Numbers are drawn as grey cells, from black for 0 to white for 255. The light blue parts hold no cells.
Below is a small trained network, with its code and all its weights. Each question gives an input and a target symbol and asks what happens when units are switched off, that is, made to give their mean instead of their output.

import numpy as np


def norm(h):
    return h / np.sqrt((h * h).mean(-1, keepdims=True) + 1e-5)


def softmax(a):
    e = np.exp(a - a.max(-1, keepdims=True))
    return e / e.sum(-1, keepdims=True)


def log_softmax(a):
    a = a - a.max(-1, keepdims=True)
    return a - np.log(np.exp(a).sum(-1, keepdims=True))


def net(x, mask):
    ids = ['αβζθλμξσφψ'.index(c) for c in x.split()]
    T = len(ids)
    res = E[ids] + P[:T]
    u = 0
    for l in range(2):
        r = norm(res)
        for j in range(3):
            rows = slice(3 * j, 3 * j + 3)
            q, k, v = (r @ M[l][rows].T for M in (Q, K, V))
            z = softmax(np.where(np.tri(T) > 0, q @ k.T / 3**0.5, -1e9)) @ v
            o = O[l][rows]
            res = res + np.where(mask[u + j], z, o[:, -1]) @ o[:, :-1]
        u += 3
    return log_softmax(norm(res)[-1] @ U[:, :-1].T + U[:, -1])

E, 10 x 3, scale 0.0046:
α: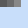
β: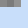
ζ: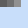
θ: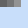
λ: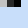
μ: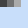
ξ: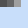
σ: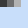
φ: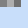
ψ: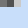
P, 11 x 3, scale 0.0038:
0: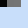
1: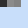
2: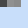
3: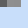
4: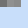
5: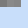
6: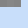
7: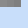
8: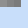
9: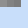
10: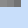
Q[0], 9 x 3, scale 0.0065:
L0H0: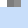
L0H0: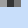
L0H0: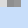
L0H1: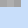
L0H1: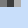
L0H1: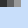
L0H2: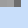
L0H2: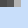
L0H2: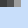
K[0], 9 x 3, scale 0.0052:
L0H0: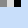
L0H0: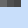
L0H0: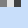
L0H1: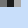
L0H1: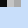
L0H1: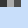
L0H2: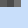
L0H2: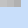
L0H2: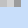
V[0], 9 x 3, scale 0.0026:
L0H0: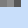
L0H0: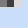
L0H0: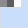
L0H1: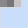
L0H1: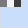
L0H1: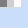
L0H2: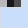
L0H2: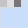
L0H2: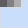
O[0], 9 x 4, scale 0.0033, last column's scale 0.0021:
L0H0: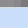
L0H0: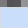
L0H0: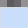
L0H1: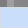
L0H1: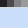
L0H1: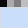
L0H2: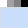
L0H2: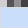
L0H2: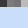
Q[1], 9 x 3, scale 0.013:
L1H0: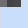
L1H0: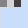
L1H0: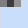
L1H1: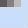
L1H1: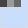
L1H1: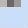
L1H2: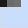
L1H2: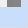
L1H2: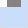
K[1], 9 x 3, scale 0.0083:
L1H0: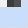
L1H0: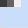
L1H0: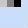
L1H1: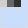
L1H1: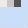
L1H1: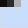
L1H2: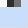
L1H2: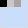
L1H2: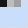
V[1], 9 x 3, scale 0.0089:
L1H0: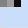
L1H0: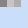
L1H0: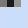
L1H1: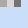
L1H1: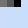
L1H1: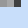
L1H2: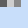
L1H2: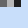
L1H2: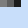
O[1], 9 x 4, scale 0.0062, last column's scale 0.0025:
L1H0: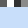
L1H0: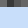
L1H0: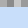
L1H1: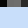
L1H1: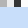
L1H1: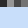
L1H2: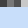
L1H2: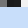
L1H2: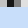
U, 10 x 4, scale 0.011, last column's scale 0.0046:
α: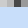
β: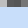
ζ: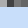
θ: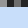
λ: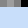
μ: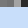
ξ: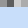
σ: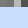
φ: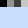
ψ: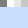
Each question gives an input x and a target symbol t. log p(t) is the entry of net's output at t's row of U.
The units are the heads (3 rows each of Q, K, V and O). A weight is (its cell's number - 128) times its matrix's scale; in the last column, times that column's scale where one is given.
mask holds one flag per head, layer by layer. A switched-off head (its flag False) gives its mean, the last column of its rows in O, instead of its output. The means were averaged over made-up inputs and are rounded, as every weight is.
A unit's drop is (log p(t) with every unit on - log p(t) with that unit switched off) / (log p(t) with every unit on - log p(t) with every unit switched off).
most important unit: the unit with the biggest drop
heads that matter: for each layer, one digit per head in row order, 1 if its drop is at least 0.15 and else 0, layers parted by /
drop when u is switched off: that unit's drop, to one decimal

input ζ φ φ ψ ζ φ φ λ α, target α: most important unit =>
L1H0
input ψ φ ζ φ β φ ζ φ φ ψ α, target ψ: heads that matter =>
001 / 001
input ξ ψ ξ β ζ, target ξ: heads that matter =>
000 / 110
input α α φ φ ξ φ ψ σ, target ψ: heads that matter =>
000 / 001
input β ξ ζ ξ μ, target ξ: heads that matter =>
000 / 110
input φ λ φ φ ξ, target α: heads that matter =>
000 / 111
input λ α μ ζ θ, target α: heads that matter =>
000 / 010
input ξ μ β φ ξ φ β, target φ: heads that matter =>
000 / 001
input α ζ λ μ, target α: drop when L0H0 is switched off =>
0.0
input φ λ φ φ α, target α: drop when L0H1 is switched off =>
0.2
